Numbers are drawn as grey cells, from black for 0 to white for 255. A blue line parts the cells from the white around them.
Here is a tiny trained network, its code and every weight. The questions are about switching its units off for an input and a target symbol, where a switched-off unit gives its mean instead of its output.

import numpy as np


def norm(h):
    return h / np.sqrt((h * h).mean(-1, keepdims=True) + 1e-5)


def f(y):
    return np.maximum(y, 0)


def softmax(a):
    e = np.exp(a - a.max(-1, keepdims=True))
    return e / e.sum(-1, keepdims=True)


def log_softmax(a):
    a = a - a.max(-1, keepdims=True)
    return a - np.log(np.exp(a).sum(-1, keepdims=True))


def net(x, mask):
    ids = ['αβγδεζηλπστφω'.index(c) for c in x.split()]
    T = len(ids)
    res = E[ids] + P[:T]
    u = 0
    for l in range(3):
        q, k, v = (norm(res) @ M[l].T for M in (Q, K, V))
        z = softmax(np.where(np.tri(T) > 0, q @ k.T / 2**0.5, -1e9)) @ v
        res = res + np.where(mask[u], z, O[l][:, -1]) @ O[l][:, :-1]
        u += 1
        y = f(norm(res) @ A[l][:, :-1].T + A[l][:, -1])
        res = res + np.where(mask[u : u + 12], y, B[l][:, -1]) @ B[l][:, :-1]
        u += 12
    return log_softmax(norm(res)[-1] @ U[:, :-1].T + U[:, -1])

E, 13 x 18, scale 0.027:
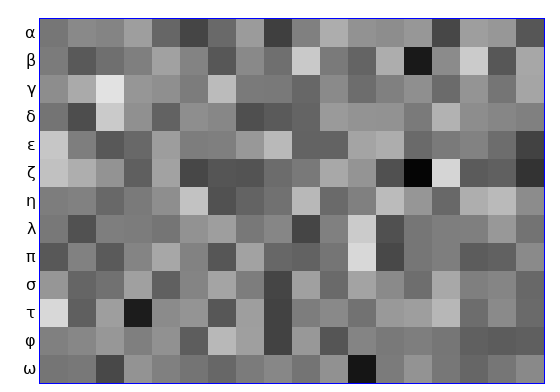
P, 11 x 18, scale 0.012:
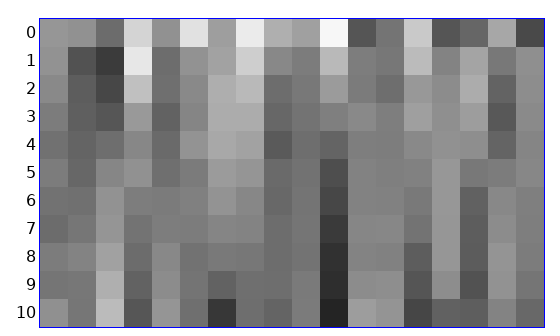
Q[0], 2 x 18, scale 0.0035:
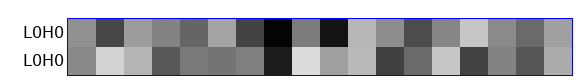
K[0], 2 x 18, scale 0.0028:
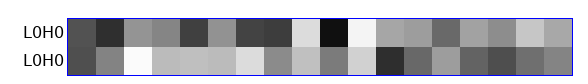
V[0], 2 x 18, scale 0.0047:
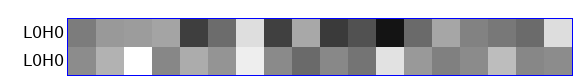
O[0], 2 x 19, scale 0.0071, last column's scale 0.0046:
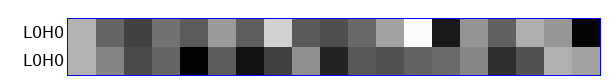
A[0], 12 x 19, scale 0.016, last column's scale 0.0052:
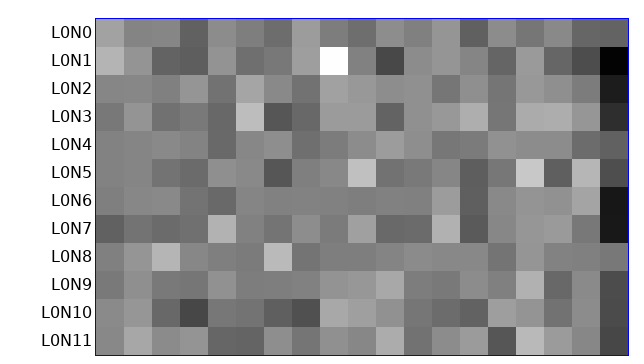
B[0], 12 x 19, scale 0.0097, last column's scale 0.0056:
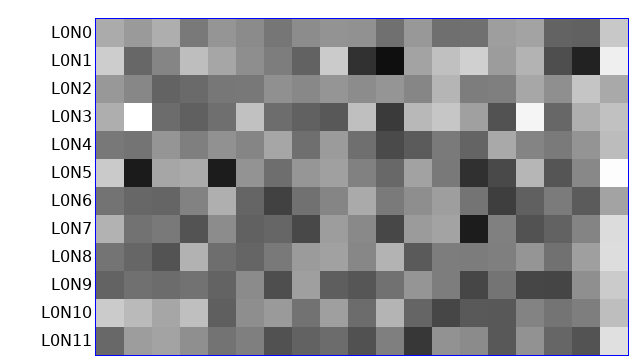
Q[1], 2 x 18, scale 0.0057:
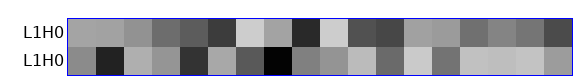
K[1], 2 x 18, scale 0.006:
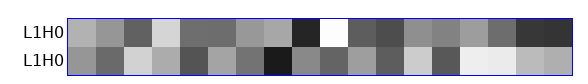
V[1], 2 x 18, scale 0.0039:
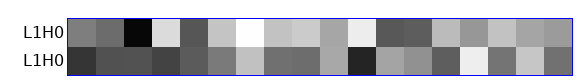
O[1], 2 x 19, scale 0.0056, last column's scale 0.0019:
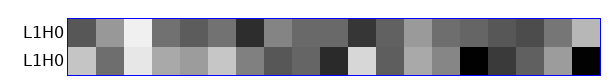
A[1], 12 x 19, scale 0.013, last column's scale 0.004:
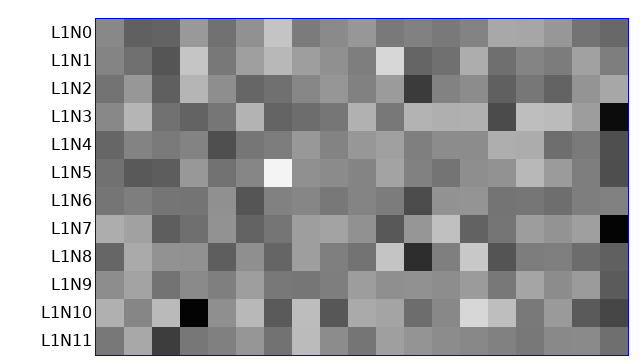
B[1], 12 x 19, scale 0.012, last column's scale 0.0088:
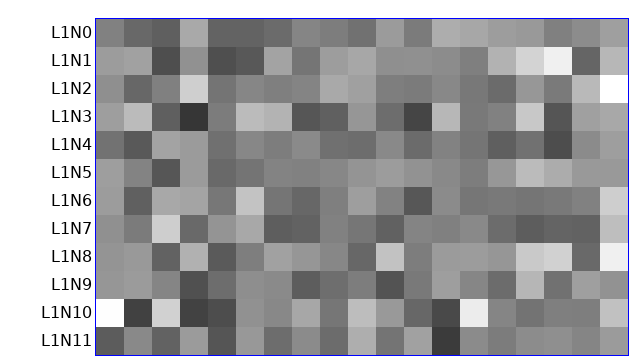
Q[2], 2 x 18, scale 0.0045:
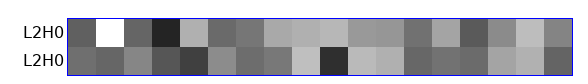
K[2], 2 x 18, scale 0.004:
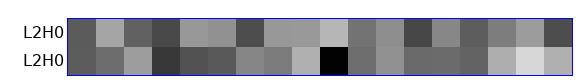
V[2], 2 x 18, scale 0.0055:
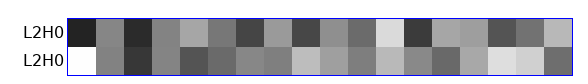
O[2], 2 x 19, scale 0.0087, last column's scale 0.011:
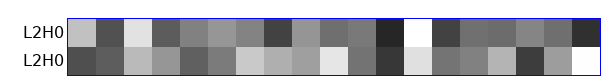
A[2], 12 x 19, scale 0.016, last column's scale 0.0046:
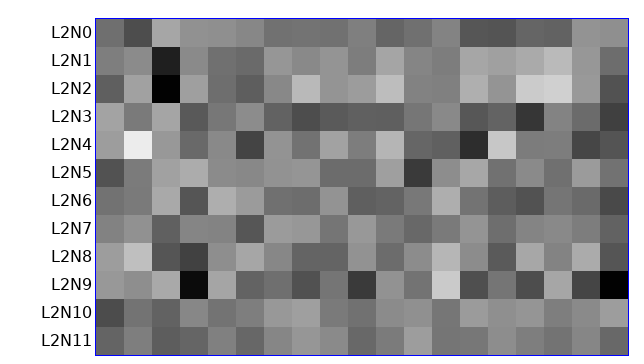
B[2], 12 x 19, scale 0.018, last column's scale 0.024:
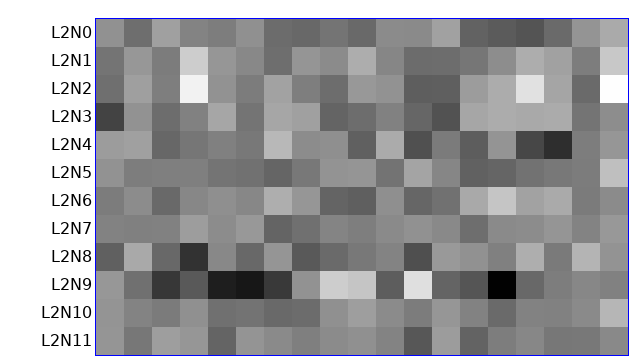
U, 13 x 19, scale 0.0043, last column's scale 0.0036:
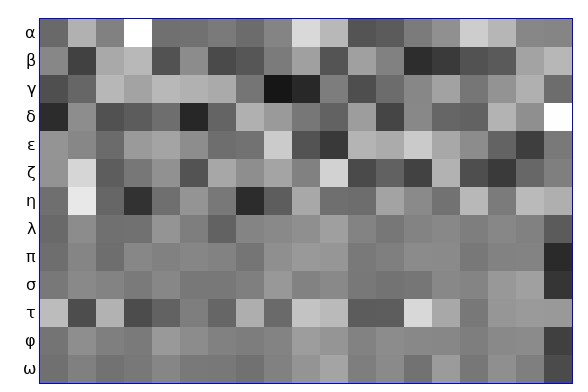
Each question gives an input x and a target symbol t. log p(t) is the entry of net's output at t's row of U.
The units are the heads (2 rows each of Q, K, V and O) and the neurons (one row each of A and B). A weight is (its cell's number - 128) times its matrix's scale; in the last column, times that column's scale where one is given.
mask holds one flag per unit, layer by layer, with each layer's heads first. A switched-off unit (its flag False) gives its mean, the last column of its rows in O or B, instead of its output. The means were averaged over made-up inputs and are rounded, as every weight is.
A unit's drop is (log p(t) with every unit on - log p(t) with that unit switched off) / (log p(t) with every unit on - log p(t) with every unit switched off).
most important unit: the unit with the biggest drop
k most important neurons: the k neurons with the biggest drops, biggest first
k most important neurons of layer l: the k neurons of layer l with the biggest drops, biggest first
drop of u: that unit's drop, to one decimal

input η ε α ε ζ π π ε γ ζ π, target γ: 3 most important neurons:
L0N5; L1N2; L1N8
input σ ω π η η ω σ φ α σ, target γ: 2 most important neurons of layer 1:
L1N8; L1N1
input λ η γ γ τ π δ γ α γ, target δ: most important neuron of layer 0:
L0N6
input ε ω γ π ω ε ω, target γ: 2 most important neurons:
L0N7; L1N7
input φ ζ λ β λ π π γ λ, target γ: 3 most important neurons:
L1N8; L0N1; L1N2
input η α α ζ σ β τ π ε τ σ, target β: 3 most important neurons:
L1N8; L2N2; L0N1
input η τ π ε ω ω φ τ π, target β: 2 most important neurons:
L1N8; L2N2
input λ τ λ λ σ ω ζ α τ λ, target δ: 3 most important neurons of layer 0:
L0N1; L0N5; L0N10
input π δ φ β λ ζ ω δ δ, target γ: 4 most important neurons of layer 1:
L1N8; L1N2; L1N10; L1N1
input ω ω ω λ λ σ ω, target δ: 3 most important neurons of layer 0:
L0N7; L0N8; L0N11
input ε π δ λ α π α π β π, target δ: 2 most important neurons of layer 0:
L0N5; L0N1
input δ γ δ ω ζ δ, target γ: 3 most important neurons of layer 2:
L2N3; L2N2; L2N5
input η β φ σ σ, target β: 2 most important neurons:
L1N8; L0N1
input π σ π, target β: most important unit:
L2H0
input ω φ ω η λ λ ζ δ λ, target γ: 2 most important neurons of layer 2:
L2N3; L2N2
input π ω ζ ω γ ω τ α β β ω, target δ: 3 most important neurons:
L0N7; L2N9; L2N3
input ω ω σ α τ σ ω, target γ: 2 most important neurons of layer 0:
L0N7; L0N8
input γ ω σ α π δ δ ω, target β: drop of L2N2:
0.2
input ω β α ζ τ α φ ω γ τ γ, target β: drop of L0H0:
1.3
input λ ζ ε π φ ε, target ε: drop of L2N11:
0.0
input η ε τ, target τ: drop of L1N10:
0.1
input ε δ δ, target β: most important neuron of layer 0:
L0N6
